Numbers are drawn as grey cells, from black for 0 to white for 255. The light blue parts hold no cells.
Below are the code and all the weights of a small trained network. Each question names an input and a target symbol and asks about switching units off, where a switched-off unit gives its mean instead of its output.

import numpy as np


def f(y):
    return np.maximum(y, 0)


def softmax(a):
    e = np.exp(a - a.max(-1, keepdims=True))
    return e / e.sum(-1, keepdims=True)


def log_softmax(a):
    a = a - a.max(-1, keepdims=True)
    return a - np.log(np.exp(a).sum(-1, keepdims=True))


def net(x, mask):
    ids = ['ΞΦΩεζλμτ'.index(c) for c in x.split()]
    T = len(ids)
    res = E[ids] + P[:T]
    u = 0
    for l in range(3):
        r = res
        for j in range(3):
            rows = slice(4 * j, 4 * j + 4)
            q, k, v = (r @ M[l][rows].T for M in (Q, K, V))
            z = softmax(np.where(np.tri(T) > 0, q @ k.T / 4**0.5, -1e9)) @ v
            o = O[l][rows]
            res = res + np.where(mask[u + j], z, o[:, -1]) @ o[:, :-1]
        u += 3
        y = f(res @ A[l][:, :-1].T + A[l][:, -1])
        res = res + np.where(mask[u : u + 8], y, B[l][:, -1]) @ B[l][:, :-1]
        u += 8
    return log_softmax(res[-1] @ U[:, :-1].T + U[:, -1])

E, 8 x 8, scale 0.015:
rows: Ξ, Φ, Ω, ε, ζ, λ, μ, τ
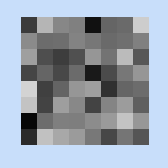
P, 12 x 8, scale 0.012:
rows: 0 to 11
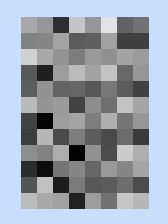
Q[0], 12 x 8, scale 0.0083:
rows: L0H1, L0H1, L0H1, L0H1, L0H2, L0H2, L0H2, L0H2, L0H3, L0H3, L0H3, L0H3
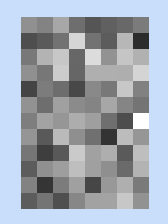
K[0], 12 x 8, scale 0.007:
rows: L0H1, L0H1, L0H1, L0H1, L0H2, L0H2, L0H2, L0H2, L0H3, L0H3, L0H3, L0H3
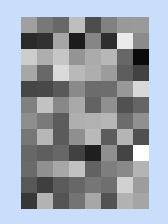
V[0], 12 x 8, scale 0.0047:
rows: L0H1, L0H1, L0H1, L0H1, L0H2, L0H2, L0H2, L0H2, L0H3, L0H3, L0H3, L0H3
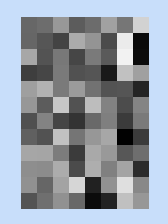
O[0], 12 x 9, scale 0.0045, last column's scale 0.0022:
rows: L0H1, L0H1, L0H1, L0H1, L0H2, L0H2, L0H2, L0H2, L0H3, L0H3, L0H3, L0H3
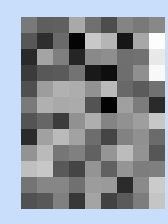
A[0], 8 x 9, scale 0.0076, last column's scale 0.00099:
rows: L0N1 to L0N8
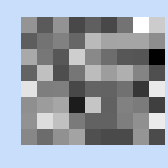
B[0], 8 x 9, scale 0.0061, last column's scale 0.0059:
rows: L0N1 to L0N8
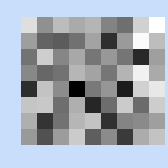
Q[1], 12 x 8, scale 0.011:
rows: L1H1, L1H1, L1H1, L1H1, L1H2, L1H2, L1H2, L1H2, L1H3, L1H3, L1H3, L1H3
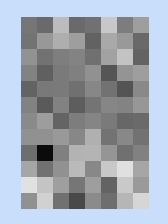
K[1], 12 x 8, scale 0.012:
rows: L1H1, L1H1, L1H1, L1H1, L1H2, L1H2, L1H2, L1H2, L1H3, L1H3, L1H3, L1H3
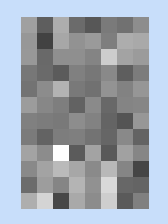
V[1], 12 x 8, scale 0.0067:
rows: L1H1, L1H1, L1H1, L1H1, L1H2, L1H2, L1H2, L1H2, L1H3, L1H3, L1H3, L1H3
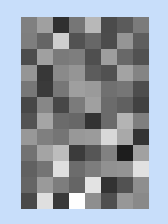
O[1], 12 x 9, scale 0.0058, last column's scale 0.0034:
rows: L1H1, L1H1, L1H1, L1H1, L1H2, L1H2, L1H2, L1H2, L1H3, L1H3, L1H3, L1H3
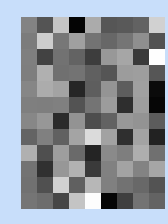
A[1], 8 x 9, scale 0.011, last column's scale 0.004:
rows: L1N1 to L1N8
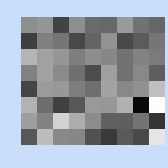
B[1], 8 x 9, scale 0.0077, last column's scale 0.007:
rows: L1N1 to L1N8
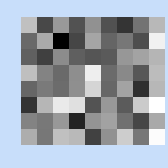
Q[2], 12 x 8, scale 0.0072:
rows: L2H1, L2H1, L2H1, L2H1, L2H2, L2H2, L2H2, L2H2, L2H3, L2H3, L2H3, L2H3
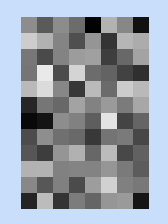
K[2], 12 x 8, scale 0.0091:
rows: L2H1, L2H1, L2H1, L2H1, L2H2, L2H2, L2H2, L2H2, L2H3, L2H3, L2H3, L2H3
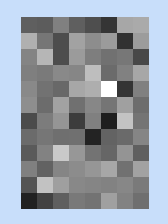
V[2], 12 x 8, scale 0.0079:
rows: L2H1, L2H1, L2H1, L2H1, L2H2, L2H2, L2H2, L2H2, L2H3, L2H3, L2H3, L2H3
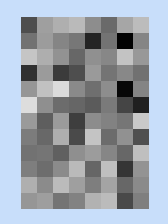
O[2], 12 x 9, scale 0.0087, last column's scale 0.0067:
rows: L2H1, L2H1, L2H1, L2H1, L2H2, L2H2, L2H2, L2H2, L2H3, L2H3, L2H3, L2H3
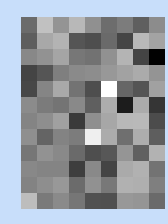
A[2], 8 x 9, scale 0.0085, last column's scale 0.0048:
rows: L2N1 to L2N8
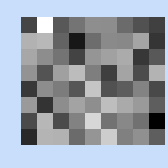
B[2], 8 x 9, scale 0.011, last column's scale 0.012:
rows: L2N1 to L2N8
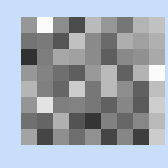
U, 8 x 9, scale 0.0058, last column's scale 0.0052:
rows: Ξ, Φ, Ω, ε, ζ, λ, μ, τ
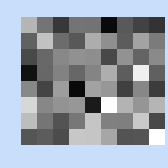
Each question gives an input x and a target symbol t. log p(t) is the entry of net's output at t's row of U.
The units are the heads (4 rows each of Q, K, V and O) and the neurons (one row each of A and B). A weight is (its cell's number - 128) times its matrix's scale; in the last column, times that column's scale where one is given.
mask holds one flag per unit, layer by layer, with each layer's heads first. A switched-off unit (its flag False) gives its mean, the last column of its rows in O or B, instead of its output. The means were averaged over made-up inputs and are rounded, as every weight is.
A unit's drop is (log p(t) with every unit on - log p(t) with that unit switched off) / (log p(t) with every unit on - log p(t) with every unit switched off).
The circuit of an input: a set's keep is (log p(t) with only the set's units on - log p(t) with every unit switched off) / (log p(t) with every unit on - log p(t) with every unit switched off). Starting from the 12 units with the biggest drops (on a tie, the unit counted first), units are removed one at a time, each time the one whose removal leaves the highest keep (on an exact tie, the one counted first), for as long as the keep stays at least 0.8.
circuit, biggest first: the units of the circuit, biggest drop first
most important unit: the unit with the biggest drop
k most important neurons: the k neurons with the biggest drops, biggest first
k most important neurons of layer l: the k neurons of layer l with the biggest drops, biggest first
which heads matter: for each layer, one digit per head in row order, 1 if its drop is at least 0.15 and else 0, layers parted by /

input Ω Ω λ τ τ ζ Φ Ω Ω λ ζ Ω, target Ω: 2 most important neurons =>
[L2N8 L1N6]
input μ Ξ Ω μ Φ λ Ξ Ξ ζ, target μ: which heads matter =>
000 / 000 / 010
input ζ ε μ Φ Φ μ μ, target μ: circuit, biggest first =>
[L2H2 L1N6]
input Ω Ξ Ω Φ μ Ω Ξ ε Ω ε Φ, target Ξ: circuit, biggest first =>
[L0H1 L2H2]
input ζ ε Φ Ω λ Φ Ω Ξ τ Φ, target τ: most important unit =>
L2H3
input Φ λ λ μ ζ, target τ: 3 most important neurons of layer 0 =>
[L0N2 L0N3 L0N5]
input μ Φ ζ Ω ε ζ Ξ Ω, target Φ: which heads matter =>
100 / 000 / 100
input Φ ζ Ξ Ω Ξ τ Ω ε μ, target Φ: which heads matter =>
101 / 001 / 111
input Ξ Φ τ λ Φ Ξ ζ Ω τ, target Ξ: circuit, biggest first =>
[L0H1 L1H3 L2H2]
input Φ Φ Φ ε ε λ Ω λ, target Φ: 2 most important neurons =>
[L0N2 L0N5]
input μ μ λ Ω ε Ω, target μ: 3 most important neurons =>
[L2N4 L1N6 L0N4]
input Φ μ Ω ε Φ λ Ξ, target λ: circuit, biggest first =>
[L1H3 L0N5]
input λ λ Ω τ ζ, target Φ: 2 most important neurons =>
[L1N2 L0N1]
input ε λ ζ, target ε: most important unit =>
L2H1
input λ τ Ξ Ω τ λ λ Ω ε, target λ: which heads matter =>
000 / 001 / 010
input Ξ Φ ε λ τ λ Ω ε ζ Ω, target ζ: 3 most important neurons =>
[L0N5 L1N3 L2N8]
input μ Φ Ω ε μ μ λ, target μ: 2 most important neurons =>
[L2N4 L1N6]
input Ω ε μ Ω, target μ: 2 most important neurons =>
[L0N2 L2N4]
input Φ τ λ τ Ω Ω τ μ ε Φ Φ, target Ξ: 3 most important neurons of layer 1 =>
[L1N2 L1N8 L1N6]
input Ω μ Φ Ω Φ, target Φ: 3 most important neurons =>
[L2N1 L1N2 L0N1]
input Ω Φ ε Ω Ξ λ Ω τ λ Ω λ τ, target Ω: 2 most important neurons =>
[L1N6 L2N3]
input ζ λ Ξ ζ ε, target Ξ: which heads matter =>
000 / 000 / 110
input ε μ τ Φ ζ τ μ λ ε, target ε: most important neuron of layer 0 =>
[L0N1]
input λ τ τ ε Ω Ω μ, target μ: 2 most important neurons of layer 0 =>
[L0N2 L0N5]
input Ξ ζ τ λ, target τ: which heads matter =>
000 / 001 / 000
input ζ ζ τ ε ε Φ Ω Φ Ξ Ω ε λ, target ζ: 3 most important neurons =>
[L2N8 L0N3 L1N6]
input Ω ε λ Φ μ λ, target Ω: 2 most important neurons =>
[L1N6 L2N3]
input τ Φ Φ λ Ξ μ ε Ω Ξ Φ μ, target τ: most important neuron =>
[L2N5]
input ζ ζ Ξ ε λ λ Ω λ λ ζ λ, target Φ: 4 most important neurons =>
[L1N2 L0N2 L0N5 L2N1]
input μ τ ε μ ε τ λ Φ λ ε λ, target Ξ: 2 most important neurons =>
[L1N2 L0N5]
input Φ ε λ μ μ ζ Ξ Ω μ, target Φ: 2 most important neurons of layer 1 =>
[L1N6 L1N3]
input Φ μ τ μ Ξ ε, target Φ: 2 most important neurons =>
[L1N6 L2N1]
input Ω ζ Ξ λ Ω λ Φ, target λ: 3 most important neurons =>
[L0N5 L1N6 L1N2]
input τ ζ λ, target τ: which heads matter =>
000 / 011 / 010
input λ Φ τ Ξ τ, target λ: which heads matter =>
100 / 000 / 000
